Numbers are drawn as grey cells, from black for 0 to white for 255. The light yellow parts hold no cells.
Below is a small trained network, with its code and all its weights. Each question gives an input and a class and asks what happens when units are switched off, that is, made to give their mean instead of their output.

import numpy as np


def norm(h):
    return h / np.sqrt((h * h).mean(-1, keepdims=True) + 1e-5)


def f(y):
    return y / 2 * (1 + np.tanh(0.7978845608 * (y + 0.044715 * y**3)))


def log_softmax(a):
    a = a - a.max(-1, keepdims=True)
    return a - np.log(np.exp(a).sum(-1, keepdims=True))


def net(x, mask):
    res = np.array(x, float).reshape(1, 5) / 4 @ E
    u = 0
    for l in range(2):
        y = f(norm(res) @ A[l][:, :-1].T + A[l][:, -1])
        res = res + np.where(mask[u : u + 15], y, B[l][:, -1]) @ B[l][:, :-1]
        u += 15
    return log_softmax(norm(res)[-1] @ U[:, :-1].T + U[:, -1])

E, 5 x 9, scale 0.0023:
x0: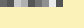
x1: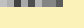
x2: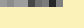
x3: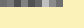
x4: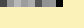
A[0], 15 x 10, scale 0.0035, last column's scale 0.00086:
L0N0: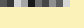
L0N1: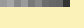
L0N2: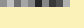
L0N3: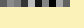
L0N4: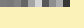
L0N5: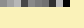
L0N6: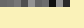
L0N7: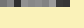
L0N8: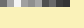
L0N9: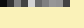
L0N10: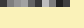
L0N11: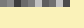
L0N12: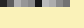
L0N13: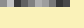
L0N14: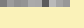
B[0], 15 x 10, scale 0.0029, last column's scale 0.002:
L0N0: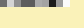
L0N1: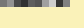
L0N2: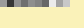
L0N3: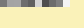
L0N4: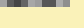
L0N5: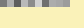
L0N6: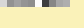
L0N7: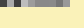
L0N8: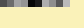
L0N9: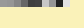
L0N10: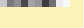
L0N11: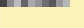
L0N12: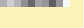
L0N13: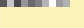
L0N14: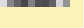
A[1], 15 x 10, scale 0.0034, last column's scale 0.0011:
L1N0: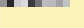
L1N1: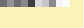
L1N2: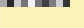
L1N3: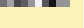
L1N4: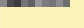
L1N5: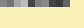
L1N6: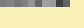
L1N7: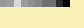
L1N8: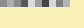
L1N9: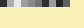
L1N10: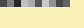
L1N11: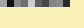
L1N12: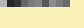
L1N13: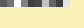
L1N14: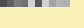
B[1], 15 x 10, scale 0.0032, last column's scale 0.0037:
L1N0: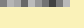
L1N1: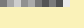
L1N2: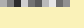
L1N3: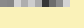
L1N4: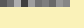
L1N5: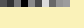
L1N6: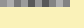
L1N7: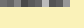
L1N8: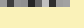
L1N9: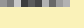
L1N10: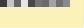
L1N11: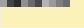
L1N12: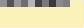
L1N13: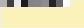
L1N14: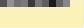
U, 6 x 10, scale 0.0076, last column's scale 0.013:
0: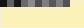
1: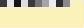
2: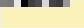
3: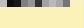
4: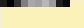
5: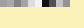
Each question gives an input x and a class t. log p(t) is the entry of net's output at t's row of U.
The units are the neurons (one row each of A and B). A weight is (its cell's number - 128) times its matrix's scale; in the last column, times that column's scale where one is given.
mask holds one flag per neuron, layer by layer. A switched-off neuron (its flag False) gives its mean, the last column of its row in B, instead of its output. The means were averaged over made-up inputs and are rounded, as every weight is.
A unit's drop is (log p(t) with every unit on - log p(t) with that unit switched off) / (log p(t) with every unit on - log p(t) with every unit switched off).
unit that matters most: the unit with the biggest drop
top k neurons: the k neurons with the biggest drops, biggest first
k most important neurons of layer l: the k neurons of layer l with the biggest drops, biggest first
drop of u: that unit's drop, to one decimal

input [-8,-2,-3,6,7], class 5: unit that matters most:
L0N3
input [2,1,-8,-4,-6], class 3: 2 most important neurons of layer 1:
(L1N2 L1N11)
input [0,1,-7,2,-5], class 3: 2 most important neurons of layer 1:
(L1N11 L1N0)
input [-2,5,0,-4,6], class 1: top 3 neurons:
(L0N13 L1N10 L0N7)
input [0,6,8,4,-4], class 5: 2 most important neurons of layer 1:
(L1N13 L1N9)
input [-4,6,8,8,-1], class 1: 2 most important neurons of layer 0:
(L0N13 L0N10)
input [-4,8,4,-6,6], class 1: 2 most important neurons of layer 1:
(L1N13 L1N10)
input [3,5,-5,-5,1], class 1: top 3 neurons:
(L1N13 L0N10 L0N7)
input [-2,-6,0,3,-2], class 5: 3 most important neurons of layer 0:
(L0N6 L0N8 L0N5)
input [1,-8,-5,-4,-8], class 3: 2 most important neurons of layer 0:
(L0N0 L0N9)
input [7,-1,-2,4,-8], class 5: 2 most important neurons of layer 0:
(L0N8 L0N9)
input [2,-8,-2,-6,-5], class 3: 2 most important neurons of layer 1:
(L1N2 L1N11)
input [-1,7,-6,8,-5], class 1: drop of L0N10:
0.1
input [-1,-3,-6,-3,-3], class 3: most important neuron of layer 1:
(L1N2)
